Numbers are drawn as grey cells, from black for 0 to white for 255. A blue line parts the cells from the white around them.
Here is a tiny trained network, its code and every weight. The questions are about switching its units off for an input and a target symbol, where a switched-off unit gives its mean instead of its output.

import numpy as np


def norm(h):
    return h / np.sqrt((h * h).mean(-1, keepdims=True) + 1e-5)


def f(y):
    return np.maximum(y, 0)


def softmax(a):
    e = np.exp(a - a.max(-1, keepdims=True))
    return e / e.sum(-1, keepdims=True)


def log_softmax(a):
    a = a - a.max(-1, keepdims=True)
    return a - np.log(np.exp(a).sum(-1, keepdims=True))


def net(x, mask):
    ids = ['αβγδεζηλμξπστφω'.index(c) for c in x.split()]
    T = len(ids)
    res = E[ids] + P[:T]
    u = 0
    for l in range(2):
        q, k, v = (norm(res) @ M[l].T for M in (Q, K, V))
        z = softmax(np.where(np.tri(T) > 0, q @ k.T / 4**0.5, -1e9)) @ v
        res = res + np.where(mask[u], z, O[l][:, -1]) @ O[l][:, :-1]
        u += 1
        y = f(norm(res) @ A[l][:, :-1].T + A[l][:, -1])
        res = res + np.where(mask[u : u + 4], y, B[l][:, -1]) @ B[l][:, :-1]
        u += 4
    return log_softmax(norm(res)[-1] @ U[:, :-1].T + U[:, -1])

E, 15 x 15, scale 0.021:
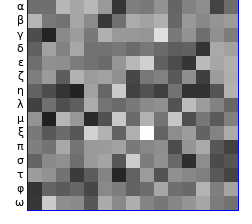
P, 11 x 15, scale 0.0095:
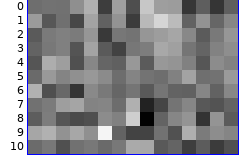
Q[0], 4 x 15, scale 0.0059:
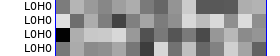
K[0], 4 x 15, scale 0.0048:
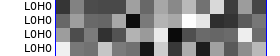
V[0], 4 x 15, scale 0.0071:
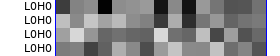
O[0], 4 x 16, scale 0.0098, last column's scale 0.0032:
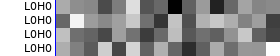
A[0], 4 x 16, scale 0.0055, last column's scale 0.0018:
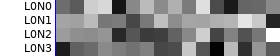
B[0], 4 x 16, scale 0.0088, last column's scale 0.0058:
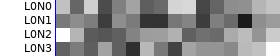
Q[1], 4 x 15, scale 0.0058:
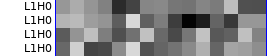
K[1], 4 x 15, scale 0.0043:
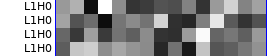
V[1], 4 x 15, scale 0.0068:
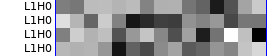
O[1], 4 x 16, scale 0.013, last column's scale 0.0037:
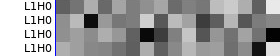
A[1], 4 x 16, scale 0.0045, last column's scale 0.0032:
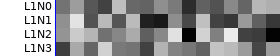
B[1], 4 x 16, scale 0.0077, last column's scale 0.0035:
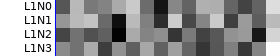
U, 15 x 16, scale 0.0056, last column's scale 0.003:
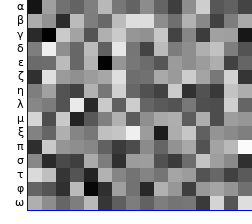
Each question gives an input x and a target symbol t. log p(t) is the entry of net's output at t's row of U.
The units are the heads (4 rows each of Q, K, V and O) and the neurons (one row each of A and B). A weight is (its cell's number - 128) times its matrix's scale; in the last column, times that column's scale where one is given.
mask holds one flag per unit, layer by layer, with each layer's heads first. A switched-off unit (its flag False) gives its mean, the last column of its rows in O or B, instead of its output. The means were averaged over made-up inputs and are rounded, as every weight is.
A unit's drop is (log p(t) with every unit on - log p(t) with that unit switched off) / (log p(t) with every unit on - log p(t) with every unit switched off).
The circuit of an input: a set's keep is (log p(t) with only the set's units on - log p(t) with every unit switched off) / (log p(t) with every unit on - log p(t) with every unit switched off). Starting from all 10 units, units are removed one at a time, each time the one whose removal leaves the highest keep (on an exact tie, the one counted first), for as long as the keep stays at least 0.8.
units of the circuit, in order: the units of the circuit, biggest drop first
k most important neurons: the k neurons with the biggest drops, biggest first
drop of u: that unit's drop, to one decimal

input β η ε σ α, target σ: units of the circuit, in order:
L0H0
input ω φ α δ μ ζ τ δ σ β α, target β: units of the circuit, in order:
L1H0; L0H0
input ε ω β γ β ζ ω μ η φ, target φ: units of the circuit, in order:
L0N3; L0H0
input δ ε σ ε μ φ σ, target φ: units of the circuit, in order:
L0H0; L0N3
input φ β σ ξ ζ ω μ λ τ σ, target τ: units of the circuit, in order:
L1H0; L1N1
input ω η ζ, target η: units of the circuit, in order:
L1H0; L0H0
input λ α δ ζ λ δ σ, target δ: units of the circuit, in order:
L0H0; L0N3; L1H0
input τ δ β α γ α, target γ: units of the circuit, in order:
L0H0; L0N0
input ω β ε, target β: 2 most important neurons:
L0N1; L0N0
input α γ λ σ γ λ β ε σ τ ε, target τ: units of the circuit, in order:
L0H0; L1H0; L1N1
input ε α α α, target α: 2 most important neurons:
L1N2; L0N0
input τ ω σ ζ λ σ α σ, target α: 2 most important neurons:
L0N0; L1N0
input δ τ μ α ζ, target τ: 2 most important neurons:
L1N1; L0N2
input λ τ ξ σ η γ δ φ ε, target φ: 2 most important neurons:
L0N3; L1N3
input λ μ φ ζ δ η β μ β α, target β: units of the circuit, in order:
L0H0
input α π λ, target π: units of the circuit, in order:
L1H0; L0H0
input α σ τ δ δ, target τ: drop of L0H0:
0.1
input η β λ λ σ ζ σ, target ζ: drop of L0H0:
0.7
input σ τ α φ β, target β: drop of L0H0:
0.5
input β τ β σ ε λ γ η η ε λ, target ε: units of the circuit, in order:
L1H0
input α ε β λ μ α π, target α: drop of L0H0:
0.9
